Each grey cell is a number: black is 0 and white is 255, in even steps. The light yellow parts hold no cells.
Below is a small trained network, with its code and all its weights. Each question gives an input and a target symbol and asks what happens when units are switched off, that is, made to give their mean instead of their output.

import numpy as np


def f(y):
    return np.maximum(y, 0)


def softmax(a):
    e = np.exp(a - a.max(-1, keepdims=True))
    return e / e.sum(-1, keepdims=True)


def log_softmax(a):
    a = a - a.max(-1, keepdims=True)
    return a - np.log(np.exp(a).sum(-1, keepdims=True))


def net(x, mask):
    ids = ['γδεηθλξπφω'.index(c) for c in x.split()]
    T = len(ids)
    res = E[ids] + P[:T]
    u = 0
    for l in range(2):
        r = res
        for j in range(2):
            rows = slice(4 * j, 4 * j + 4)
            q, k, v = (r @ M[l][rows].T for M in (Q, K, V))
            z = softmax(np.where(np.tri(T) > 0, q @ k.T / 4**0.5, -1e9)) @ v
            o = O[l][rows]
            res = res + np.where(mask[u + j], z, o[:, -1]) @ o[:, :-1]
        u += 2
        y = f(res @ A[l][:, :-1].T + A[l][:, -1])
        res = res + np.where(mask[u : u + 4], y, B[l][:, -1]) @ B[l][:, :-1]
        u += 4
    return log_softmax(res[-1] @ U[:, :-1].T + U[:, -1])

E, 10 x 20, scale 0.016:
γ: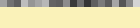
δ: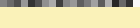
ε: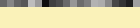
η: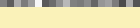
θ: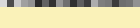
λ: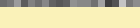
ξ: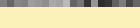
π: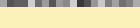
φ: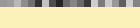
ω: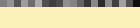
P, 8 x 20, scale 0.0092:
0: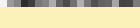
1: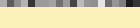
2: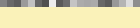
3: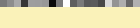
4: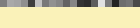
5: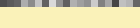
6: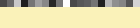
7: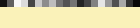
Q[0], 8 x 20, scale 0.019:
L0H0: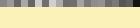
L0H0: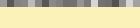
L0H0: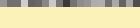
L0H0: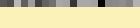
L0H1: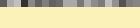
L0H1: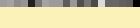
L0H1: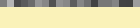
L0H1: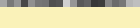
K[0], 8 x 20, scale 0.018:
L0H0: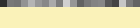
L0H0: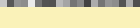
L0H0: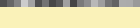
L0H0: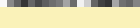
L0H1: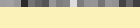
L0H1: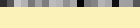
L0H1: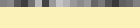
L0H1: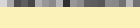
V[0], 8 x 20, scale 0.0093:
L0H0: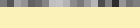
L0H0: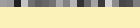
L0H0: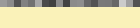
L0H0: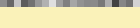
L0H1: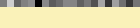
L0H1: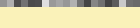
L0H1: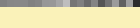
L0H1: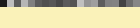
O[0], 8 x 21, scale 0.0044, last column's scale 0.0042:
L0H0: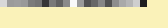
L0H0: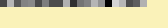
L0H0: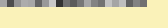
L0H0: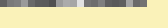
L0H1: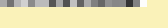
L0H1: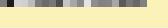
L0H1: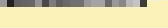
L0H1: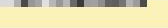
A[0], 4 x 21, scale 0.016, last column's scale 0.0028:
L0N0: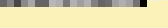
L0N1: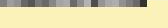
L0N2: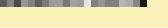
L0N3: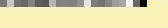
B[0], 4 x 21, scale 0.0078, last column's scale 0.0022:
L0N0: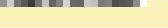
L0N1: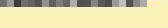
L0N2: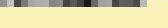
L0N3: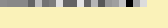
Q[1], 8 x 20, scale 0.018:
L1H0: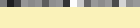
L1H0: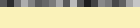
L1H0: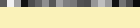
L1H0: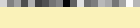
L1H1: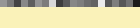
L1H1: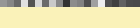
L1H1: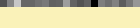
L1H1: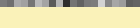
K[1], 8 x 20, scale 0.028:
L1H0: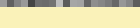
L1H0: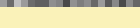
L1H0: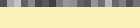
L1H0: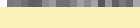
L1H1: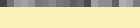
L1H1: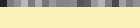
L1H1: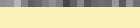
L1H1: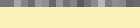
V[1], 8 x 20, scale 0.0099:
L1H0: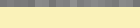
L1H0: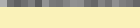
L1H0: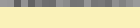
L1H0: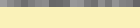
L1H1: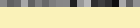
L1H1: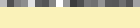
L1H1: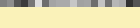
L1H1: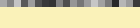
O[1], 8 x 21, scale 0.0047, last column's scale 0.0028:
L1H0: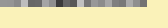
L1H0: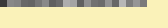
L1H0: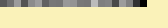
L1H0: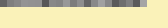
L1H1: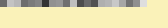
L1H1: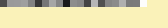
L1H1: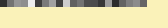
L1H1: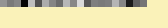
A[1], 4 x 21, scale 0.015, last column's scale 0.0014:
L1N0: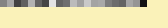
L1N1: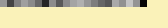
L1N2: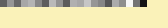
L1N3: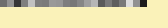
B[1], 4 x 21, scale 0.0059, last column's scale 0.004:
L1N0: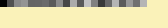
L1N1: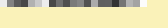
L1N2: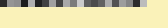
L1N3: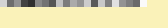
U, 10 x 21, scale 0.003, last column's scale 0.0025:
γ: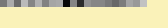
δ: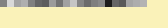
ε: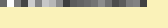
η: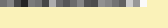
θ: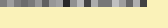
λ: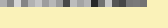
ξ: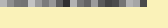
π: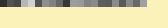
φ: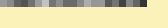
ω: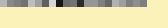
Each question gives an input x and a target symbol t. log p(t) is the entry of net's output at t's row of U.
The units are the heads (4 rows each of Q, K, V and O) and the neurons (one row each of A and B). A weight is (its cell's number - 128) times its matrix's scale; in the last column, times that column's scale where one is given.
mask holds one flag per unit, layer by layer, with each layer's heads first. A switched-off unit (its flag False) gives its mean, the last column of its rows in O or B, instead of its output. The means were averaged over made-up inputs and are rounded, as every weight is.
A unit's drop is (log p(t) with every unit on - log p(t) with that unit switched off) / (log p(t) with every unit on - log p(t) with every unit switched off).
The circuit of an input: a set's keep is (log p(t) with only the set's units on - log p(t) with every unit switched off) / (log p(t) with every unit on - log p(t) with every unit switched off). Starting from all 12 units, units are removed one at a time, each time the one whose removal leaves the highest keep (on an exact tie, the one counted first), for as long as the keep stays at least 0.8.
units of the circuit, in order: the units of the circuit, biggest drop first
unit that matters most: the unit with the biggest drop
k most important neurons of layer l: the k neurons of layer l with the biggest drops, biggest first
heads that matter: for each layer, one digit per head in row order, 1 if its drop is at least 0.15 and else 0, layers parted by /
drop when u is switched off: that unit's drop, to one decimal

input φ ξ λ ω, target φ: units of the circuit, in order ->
(L1H1)
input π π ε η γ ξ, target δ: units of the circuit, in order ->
(L0N0 L0H0)
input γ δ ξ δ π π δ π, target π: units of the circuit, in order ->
(L1H1 L0H1)
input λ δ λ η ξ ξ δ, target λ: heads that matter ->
11 / 00
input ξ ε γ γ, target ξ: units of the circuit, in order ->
(L1N1 L0H1 L0H0)
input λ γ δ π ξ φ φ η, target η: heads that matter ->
01 / 00
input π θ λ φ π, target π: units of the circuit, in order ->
(L0H1 L1H1)
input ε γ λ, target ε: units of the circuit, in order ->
(L0N2 L0N0)
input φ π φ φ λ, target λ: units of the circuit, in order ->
(L0H0 L0H1)
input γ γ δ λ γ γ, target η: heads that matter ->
00 / 01
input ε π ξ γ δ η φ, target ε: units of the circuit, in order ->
(L0H1 L1H1)
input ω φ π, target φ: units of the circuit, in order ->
(L1N3 L1H1 L0N0)
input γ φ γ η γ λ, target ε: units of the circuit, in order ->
(L0N2 L1H1)
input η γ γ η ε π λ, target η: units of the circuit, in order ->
(L0H1)
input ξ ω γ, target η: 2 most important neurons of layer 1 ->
(L1N2 L1N3)
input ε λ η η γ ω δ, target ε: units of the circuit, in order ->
(L0H1 L1H1)
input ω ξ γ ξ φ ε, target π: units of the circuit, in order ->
(L1N0 L1H1)
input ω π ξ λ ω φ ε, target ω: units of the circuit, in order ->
(L0H0 L0H1)
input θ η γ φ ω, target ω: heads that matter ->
10 / 00
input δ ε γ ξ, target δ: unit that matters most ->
L0H0
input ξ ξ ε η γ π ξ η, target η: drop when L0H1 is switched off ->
1.0
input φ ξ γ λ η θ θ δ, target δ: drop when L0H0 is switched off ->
0.8
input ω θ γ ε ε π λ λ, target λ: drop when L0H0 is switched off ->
0.6
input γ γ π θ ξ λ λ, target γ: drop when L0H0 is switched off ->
0.2
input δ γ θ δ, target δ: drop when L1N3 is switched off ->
0.0
